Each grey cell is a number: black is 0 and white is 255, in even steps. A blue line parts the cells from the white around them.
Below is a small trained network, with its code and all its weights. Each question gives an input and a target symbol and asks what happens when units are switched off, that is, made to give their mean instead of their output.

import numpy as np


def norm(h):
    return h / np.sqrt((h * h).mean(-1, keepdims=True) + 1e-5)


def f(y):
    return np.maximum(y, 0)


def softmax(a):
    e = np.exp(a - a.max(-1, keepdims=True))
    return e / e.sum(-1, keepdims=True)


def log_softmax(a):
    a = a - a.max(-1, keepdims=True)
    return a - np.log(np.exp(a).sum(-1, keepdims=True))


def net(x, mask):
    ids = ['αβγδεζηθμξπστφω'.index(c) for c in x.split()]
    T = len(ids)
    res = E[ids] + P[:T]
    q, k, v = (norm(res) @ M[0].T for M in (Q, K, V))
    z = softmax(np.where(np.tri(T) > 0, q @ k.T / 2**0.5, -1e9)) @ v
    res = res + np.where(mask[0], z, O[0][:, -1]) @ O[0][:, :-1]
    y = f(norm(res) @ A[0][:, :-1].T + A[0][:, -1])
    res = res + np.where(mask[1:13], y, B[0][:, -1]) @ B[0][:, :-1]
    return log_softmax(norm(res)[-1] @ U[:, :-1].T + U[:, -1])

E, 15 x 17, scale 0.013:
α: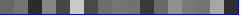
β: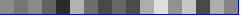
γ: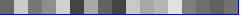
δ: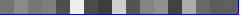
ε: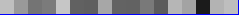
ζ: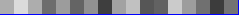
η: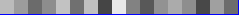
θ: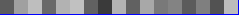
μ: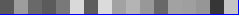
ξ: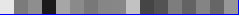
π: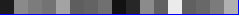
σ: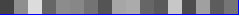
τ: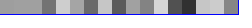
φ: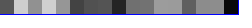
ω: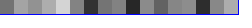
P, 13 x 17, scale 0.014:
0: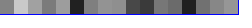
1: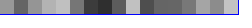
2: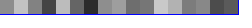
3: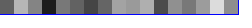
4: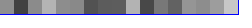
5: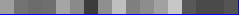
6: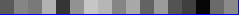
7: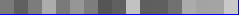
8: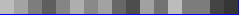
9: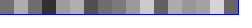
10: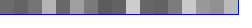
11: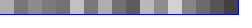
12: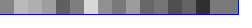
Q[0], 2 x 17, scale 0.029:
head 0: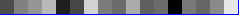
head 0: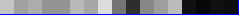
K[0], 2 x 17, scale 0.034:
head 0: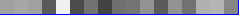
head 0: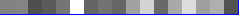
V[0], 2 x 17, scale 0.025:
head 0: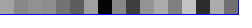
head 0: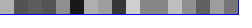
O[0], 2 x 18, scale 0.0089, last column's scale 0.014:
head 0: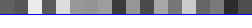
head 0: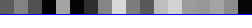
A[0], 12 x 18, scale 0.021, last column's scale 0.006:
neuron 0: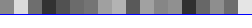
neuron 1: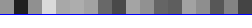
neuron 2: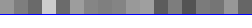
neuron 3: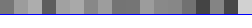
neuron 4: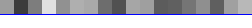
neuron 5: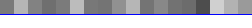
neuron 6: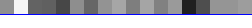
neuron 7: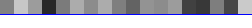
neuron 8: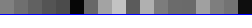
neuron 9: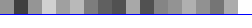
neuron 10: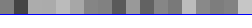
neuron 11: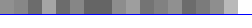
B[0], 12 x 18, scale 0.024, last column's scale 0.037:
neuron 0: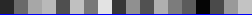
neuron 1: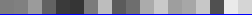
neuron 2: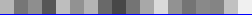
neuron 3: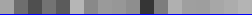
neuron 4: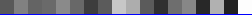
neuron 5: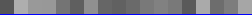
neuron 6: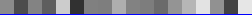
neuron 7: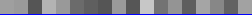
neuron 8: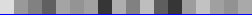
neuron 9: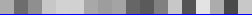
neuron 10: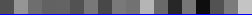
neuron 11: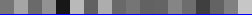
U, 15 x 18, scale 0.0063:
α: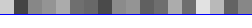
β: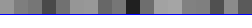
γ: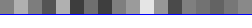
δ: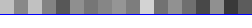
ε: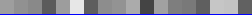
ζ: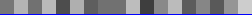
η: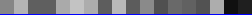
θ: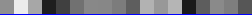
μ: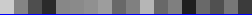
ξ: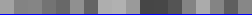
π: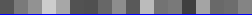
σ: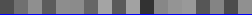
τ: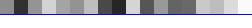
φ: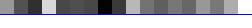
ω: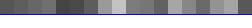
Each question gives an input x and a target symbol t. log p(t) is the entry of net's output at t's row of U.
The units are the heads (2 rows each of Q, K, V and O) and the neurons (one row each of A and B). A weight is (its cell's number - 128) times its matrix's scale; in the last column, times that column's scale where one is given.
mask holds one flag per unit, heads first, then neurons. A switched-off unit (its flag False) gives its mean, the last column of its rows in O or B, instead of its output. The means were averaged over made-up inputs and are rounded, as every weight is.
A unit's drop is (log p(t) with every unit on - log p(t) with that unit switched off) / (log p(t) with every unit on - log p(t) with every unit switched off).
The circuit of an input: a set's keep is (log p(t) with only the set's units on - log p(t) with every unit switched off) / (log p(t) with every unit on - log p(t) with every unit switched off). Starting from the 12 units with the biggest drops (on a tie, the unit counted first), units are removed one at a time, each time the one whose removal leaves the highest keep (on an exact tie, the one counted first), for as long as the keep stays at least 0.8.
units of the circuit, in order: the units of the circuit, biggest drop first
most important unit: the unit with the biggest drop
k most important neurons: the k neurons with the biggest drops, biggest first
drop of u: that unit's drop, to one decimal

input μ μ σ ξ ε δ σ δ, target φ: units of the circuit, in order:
(head 0)
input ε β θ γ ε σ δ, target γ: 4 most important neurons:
(neuron 8; neuron 9; neuron 3; neuron 11)
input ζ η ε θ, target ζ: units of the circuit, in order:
(head 0; neuron 6; neuron 2; neuron 4)
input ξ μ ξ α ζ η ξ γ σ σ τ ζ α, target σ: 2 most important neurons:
(neuron 6; neuron 0)
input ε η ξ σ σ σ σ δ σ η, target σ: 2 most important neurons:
(neuron 0; neuron 6)
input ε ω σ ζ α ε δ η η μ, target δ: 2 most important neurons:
(neuron 4; neuron 10)
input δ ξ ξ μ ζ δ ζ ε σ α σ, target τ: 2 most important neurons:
(neuron 9; neuron 1)
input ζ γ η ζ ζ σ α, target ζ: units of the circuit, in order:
(head 0; neuron 6; neuron 2; neuron 4)
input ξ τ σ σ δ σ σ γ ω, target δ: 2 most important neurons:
(neuron 4; neuron 10)
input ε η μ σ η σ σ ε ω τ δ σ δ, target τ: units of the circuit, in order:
(neuron 4; head 0)
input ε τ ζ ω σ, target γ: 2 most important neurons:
(neuron 9; neuron 0)
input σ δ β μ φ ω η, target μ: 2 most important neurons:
(neuron 2; neuron 11)
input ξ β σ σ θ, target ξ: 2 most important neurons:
(neuron 2; neuron 8)
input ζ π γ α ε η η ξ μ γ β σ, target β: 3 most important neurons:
(neuron 4; neuron 10; neuron 3)
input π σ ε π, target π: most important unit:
neuron 2
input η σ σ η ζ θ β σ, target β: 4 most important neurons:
(neuron 4; neuron 10; neuron 6; neuron 3)
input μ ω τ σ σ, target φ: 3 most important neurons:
(neuron 9; neuron 11; neuron 6)
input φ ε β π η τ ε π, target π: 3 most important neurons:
(neuron 10; neuron 9; neuron 2)
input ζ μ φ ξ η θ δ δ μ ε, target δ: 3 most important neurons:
(neuron 4; neuron 10; neuron 6)
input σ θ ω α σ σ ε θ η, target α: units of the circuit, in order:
(neuron 10)
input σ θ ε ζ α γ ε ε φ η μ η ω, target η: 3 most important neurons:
(neuron 1; neuron 10; neuron 2)
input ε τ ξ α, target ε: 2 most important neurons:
(neuron 6; neuron 10)
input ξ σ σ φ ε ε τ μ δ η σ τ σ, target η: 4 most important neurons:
(neuron 1; neuron 10; neuron 2; neuron 0)
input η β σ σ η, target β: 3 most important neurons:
(neuron 4; neuron 10; neuron 6)
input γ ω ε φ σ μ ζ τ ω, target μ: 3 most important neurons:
(neuron 2; neuron 9; neuron 0)
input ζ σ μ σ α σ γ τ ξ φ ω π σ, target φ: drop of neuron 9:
0.2
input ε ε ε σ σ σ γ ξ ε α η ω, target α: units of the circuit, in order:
(neuron 0)
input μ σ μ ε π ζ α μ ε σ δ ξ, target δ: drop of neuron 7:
0.0
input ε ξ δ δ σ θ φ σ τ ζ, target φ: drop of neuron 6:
0.3
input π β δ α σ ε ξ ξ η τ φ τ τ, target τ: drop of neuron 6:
0.3
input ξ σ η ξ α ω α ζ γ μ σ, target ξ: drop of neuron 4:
0.2
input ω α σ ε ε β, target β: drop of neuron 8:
0.2
